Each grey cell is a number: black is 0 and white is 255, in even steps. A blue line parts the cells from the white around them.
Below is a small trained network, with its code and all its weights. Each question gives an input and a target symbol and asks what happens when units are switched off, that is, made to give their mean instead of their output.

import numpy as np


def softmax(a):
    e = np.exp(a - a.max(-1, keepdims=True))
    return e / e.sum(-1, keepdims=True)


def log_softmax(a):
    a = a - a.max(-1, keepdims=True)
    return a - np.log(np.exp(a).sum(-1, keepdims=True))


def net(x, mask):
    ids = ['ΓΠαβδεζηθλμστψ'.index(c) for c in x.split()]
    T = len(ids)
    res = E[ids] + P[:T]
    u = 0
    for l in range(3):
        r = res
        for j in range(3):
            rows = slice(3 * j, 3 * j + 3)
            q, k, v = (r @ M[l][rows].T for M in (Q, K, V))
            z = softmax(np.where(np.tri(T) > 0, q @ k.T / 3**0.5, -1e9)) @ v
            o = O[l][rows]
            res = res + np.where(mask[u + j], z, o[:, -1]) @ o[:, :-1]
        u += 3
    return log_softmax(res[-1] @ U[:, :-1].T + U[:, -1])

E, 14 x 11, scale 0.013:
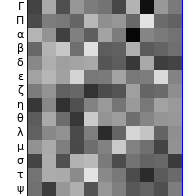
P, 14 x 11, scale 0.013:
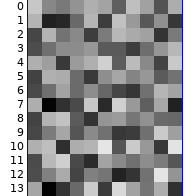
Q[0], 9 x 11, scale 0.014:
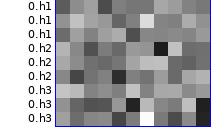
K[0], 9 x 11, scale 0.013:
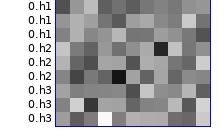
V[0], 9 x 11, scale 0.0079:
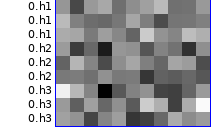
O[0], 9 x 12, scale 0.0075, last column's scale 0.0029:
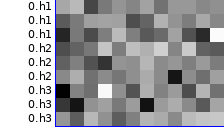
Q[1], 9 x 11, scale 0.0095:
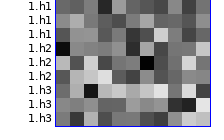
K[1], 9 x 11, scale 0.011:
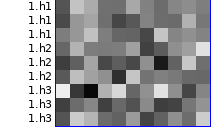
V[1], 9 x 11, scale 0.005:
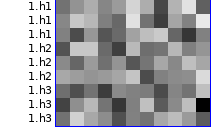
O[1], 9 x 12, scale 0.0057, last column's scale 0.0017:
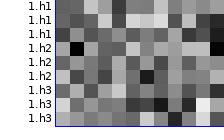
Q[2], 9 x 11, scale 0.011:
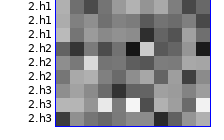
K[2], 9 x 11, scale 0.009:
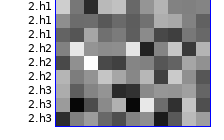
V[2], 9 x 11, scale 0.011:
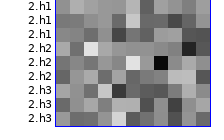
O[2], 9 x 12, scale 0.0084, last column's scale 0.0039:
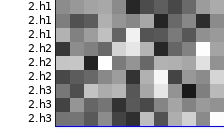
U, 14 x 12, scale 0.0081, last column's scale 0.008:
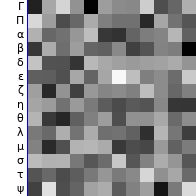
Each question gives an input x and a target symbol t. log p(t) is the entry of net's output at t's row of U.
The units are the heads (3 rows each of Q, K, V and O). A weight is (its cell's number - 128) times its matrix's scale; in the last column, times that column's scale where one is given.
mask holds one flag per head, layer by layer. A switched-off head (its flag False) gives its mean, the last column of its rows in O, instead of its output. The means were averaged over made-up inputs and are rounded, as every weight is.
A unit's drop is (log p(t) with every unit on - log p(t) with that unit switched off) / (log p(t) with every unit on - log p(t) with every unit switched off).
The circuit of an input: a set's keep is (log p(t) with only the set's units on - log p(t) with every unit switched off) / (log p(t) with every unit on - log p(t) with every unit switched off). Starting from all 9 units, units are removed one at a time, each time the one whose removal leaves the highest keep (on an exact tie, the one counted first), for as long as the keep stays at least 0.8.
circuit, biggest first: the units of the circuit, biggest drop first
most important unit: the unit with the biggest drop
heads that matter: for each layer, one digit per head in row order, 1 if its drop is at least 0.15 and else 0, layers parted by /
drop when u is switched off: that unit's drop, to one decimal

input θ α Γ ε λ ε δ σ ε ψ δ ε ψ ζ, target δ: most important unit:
0.h3
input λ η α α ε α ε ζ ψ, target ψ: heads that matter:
011 / 000 / 001
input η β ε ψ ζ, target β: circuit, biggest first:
[2.h3; 1.h2]
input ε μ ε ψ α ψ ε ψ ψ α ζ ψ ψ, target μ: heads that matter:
000 / 110 / 110
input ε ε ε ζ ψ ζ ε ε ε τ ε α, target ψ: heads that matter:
011 / 010 / 001
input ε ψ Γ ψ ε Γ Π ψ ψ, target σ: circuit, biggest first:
[0.h1; 1.h3; 2.h3]
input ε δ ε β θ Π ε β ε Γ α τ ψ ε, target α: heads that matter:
001 / 000 / 000
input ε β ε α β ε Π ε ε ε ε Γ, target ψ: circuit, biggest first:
[0.h2; 2.h3]
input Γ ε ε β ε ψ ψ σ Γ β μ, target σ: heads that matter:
001 / 010 / 001
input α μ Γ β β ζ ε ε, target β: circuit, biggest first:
[1.h2; 2.h3]
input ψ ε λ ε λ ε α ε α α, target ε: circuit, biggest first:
[0.h3; 1.h1; 2.h3]
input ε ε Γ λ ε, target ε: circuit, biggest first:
[2.h3; 0.h3; 2.h2; 1.h2]
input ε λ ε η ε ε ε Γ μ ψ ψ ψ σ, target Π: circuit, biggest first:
[0.h3; 0.h2]
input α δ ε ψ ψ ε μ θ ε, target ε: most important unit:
0.h1
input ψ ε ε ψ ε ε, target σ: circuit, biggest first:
[0.h2; 1.h3; 2.h3]
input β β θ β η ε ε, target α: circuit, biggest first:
[0.h2; 2.h2]
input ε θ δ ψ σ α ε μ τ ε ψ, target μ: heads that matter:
001 / 000 / 001
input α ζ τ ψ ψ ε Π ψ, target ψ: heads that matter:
010 / 010 / 010
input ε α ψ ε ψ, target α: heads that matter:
001 / 100 / 000
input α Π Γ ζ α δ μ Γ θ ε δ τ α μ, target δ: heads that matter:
001 / 010 / 010
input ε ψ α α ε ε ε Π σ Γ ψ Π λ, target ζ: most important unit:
2.h2
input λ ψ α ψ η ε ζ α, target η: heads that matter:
000 / 010 / 010
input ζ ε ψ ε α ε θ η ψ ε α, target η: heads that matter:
001 / 010 / 011
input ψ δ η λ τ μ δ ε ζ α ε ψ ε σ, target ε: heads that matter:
101 / 010 / 000
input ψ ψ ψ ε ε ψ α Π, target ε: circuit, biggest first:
[1.h3; 1.h2]
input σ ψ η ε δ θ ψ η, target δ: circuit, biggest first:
[0.h3; 2.h2]
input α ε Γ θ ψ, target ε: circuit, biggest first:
[2.h3; 0.h2]
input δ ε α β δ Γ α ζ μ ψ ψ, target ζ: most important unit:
2.h2
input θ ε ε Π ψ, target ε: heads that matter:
001 / 010 / 011
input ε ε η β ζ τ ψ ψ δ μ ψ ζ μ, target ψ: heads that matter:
011 / 000 / 011
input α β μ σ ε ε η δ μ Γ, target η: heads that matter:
010 / 000 / 010
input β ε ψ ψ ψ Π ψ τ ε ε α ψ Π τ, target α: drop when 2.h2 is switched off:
0.2
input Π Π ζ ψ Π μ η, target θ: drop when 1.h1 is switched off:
0.0
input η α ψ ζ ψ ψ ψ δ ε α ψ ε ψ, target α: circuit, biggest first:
[1.h3]
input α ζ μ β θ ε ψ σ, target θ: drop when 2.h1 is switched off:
0.2
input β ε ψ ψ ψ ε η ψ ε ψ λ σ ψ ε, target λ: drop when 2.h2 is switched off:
0.7
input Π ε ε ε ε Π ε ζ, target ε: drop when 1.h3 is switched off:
0.1
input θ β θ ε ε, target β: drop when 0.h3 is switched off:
0.1
